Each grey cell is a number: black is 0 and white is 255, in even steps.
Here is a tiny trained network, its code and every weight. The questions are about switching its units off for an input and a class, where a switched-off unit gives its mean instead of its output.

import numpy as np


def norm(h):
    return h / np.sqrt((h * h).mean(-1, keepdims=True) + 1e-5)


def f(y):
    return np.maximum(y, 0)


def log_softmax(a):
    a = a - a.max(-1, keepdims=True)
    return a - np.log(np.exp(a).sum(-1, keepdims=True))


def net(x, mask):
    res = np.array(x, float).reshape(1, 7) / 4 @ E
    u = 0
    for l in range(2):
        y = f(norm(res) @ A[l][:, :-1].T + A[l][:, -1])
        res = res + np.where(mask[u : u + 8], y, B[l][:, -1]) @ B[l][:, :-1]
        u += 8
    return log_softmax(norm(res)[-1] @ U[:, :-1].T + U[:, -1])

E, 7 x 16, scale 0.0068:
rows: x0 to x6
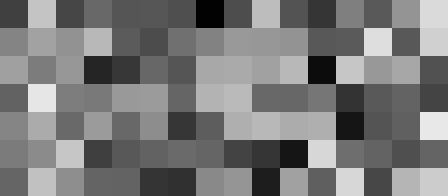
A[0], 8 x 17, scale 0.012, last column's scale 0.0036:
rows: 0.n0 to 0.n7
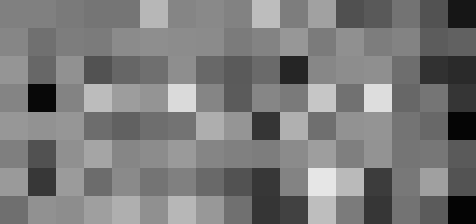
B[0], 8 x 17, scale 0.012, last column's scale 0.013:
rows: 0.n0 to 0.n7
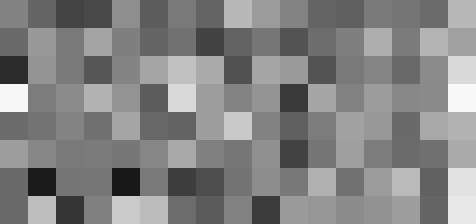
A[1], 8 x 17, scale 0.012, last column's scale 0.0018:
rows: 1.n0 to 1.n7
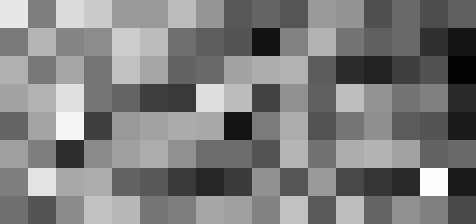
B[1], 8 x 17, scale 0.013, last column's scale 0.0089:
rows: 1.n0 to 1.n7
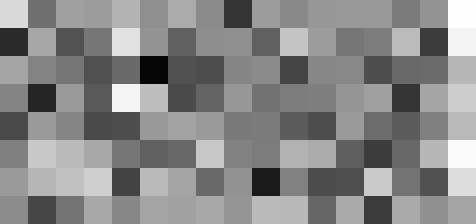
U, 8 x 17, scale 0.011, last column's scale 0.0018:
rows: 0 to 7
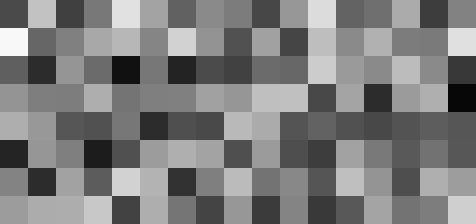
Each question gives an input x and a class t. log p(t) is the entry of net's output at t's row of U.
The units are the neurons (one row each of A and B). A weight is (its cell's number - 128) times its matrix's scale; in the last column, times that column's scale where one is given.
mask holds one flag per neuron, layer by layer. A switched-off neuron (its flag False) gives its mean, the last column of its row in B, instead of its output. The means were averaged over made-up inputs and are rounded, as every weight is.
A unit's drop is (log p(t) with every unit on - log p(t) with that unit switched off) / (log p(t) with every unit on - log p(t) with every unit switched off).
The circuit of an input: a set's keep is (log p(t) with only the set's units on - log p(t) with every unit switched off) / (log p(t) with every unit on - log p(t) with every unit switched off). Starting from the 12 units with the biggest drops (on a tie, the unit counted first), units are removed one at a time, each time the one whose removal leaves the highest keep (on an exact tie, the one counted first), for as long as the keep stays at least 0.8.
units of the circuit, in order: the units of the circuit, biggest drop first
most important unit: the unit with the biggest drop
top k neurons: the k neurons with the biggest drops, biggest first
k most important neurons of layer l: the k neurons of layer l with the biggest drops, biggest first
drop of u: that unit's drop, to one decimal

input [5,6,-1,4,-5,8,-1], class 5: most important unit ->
0.n2
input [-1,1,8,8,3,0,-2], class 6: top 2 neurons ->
(1.n3 0.n4)
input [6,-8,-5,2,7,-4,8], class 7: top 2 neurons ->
(1.n6 0.n7)
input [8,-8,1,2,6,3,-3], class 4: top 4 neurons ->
(0.n0 1.n2 0.n1 0.n7)
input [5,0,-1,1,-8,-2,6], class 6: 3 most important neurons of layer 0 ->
(0.n7 0.n2 0.n3)
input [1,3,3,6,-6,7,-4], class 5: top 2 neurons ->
(0.n2 1.n4)
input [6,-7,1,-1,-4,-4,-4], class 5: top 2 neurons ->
(0.n7 0.n3)
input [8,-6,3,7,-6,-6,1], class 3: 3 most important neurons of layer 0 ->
(0.n7 0.n2 0.n6)
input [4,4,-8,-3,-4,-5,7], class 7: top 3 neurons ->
(1.n6 0.n7 0.n3)
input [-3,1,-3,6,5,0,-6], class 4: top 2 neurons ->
(0.n0 1.n2)
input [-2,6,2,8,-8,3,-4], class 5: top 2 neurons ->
(0.n2 1.n4)
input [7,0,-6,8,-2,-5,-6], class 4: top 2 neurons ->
(0.n0 1.n2)
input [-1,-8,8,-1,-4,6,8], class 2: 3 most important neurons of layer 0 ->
(0.n6 0.n2 0.n3)
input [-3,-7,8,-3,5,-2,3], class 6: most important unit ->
1.n3
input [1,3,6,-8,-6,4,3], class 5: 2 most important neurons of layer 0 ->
(0.n2 0.n3)
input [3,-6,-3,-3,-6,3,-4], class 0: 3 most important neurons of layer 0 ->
(0.n7 0.n2 0.n4)
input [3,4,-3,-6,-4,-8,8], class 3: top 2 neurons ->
(1.n7 0.n4)
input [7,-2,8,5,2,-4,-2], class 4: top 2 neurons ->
(0.n2 0.n6)
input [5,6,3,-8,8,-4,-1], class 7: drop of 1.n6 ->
0.2
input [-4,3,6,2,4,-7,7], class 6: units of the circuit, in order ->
(1.n3)
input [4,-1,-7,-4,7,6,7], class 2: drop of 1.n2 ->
-0.1
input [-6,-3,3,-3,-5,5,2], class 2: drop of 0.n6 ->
1.5
